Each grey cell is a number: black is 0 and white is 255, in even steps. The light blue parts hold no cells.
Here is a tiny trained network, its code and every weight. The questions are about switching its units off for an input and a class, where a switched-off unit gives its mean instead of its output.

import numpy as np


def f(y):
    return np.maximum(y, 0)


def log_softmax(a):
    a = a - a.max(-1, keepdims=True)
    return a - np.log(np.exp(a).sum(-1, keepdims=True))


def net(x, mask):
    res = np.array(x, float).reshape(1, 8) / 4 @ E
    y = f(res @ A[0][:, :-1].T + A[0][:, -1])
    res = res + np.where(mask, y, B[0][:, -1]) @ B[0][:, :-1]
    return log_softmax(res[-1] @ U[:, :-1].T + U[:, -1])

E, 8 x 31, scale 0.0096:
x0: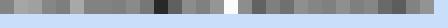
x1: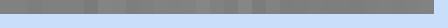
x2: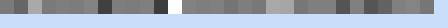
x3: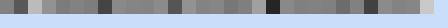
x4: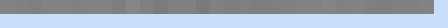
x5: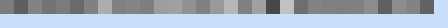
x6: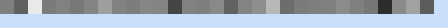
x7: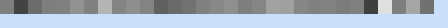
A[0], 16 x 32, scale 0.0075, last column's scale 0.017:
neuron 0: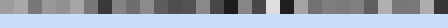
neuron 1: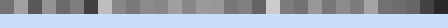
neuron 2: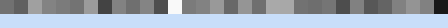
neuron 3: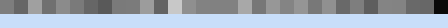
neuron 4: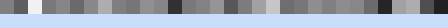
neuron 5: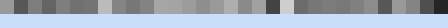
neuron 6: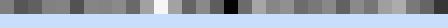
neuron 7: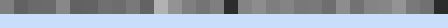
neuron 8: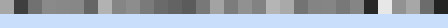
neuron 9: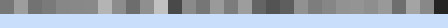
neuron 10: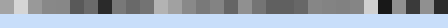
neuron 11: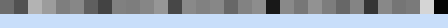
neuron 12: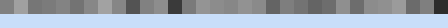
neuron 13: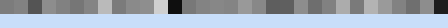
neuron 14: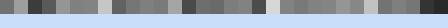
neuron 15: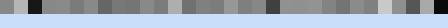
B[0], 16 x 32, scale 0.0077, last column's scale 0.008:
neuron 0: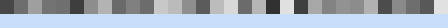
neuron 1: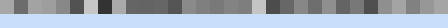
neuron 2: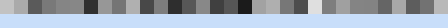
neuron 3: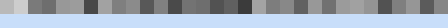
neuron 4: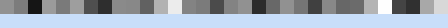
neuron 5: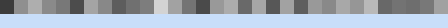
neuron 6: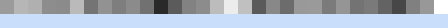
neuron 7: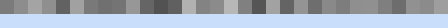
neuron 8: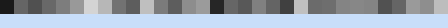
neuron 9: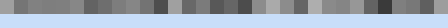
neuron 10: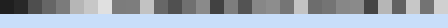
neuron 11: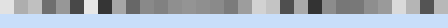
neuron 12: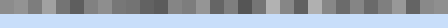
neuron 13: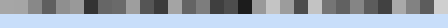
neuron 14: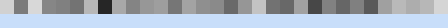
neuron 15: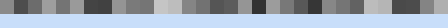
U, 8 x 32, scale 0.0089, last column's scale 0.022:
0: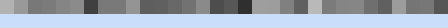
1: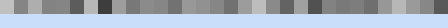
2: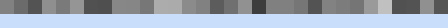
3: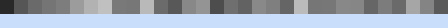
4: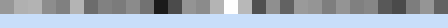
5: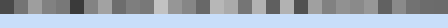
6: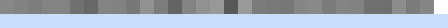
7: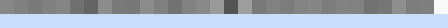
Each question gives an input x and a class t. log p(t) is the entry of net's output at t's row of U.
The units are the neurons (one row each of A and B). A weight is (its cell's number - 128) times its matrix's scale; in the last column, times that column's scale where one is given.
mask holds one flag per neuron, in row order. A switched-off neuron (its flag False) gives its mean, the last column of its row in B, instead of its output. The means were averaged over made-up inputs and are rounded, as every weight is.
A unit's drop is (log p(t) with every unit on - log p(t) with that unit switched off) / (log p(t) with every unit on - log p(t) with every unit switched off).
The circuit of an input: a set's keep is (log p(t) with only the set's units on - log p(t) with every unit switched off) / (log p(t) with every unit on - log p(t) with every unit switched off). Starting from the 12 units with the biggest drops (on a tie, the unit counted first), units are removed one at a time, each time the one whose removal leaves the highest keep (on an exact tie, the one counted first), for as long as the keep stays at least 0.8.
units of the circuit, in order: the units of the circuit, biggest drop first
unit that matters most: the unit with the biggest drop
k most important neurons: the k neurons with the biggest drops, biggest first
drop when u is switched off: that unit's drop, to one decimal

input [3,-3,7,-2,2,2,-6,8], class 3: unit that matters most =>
neuron 8
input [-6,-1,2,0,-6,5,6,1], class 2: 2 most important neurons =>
[neuron 4; neuron 0]
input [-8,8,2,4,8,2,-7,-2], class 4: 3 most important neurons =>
[neuron 6; neuron 4; neuron 7]
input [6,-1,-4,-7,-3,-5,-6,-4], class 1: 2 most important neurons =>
[neuron 14; neuron 6]
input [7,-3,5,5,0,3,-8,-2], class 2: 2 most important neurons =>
[neuron 15; neuron 6]
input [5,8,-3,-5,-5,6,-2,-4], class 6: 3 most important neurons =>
[neuron 6; neuron 0; neuron 14]
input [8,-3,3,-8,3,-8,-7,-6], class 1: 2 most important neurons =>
[neuron 14; neuron 6]
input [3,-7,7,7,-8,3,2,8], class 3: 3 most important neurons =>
[neuron 8; neuron 13; neuron 14]
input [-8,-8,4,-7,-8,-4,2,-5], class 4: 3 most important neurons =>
[neuron 6; neuron 7; neuron 11]
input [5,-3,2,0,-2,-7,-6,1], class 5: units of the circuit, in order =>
[neuron 0; neuron 6]
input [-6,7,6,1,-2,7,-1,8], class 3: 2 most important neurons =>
[neuron 8; neuron 0]
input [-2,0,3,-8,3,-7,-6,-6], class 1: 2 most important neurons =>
[neuron 14; neuron 1]
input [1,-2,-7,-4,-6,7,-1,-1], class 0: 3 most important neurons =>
[neuron 13; neuron 0; neuron 9]
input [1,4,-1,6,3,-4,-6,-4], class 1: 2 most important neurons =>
[neuron 11; neuron 4]
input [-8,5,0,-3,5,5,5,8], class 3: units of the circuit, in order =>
[neuron 8]
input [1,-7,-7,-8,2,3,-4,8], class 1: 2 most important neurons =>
[neuron 14; neuron 1]
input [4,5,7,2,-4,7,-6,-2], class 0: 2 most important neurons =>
[neuron 2; neuron 0]
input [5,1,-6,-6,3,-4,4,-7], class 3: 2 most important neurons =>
[neuron 10; neuron 6]
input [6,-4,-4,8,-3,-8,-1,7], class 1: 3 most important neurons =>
[neuron 11; neuron 10; neuron 6]
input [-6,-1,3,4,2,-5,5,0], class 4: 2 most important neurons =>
[neuron 6; neuron 7]
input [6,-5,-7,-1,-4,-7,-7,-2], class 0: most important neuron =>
[neuron 13]
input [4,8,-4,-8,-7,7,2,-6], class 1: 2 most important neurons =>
[neuron 14; neuron 1]
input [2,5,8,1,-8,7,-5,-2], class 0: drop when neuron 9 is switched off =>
0.0
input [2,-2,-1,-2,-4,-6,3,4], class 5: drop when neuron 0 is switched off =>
0.7
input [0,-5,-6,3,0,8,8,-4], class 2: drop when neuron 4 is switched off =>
1.2
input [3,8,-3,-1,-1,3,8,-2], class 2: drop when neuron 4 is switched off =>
0.7
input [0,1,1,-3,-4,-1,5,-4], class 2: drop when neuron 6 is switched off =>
0.1
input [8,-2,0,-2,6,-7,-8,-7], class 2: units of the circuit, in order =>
[neuron 15]
